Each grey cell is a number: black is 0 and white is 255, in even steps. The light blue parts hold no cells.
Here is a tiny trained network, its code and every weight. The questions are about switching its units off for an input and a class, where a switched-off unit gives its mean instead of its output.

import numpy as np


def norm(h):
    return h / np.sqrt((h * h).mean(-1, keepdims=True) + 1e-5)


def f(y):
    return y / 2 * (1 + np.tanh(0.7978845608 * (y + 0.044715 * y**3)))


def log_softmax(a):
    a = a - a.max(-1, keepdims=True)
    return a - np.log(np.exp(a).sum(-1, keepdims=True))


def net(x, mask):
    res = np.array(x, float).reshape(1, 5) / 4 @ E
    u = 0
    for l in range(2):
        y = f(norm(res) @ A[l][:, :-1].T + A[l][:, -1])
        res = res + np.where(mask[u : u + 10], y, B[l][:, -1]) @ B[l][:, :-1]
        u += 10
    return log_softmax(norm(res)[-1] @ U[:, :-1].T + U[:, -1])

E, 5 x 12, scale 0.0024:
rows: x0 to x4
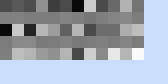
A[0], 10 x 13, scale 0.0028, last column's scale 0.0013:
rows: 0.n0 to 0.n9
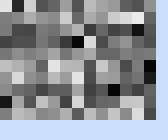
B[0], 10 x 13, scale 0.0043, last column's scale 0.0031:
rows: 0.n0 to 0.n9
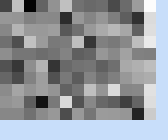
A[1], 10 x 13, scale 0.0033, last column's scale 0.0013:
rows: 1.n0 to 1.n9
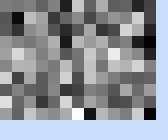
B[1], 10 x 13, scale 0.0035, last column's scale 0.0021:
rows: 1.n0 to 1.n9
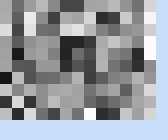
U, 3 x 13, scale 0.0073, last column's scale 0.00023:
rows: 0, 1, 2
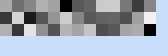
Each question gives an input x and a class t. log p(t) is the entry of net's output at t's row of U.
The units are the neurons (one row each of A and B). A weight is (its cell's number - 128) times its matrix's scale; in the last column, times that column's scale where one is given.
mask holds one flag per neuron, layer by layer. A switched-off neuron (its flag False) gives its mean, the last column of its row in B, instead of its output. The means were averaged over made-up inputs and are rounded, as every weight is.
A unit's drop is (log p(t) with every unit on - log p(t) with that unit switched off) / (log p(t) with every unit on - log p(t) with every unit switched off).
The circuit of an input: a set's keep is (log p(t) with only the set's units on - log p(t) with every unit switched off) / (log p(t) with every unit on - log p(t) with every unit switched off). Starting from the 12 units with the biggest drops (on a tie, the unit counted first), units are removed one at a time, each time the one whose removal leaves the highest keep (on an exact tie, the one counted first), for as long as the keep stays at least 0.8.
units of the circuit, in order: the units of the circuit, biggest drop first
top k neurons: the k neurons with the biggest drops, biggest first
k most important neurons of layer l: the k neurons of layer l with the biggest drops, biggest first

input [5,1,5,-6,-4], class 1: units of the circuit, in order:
(0.n8)
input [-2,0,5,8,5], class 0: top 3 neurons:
(0.n0, 0.n1, 0.n9)
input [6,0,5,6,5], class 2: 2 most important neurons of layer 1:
(1.n2, 1.n3)
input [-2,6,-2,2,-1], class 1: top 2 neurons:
(0.n0, 0.n3)
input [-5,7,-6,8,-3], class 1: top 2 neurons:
(0.n3, 0.n0)
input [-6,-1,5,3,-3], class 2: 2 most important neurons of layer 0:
(0.n0, 0.n5)
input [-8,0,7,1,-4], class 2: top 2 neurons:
(0.n0, 1.n9)
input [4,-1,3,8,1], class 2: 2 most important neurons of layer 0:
(0.n3, 0.n0)
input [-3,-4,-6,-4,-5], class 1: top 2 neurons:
(0.n0, 0.n1)
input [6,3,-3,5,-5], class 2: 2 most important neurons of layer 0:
(0.n3, 0.n1)
